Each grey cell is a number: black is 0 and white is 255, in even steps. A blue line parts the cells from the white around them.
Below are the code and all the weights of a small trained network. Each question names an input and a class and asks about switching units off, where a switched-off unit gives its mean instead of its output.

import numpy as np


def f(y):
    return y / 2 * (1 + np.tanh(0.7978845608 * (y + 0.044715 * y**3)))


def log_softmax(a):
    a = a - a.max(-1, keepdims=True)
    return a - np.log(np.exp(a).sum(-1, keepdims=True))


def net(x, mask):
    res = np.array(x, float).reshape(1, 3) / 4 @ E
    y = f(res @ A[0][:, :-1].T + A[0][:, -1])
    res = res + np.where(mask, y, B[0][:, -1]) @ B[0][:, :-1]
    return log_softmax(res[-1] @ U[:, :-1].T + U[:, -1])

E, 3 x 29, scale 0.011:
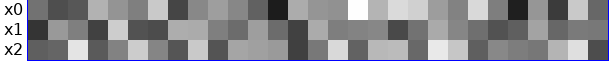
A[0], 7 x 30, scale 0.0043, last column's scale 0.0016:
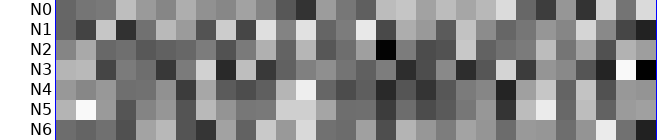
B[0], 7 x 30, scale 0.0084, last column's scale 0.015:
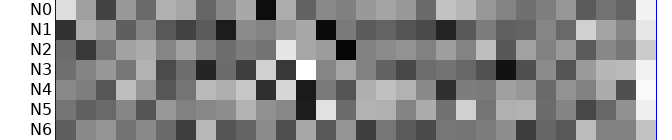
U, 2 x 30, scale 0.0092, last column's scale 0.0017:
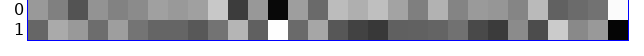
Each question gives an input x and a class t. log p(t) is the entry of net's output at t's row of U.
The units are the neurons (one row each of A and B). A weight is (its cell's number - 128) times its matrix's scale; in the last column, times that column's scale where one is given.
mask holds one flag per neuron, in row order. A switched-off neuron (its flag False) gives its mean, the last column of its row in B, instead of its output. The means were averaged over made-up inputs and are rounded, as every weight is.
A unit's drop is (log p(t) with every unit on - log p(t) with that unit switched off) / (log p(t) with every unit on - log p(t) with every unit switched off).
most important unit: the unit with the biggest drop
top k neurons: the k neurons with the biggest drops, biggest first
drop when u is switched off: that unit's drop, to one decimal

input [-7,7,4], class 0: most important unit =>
N4
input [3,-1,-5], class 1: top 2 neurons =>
[N3 N4]
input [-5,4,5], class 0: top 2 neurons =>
[N4 N5]
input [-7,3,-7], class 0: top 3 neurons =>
[N4 N5 N1]
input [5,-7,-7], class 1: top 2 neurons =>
[N3 N4]
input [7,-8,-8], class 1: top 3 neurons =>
[N3 N4 N5]
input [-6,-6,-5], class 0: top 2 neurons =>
[N4 N5]
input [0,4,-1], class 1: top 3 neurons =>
[N4 N5 N0]
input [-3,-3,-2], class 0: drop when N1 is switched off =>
0.1
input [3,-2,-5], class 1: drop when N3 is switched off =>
0.4
